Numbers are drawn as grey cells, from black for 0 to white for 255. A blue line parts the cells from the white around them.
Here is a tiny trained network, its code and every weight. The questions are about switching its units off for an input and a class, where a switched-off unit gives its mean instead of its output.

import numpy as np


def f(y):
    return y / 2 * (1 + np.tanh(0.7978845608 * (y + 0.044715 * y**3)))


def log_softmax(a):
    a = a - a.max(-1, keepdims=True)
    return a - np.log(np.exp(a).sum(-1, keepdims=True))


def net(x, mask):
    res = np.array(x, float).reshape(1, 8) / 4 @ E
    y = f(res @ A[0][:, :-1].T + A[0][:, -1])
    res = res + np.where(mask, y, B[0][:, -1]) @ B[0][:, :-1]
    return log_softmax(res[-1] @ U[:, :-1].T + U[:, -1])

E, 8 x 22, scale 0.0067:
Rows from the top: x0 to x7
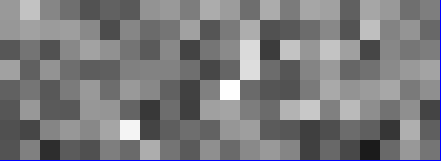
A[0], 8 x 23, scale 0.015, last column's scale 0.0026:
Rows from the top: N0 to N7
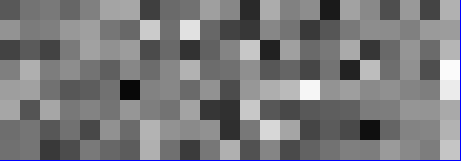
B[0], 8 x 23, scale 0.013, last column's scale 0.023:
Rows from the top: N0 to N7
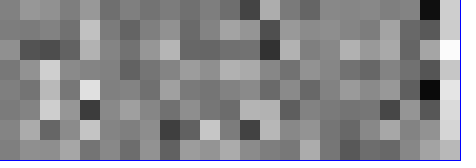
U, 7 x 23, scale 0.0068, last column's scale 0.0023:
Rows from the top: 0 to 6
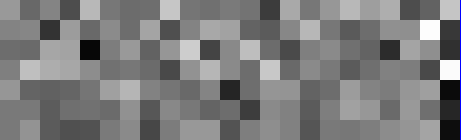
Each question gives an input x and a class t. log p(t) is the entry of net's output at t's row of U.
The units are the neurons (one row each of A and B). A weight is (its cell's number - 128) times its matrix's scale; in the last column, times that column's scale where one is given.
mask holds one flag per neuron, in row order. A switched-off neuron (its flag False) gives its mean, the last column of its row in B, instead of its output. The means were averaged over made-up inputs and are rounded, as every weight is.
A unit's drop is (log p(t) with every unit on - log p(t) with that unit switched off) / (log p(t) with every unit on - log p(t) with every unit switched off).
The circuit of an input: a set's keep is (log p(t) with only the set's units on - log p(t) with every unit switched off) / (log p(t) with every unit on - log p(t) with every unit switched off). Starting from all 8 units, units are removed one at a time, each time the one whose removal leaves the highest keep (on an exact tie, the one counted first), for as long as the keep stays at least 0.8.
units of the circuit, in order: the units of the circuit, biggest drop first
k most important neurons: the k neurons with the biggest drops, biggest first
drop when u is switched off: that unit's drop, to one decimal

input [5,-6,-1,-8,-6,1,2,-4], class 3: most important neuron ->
(N2)
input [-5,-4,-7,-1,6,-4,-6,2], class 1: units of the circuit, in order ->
(N4 N0)
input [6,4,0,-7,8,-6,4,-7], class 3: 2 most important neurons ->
(N2 N4)
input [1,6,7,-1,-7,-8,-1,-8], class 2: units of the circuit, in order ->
(N6 N5)
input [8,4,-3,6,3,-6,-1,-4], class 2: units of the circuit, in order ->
(N6 N4 N5)
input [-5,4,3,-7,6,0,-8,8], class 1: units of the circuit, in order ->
(N7 N0)
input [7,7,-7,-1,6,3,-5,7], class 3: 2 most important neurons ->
(N2 N7)
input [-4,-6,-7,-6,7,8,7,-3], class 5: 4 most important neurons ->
(N0 N4 N1 N2)
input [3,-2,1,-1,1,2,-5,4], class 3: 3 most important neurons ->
(N2 N7 N1)
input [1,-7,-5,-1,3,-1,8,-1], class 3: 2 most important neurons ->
(N2 N0)
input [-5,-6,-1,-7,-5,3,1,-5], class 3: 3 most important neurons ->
(N2 N0 N4)
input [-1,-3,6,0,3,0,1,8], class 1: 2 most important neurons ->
(N4 N7)
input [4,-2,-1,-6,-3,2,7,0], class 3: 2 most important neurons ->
(N2 N0)
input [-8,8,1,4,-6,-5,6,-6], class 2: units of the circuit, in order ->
(N5)
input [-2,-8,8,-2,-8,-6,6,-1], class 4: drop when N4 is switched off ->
0.5
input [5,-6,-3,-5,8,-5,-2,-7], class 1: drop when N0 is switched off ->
0.2
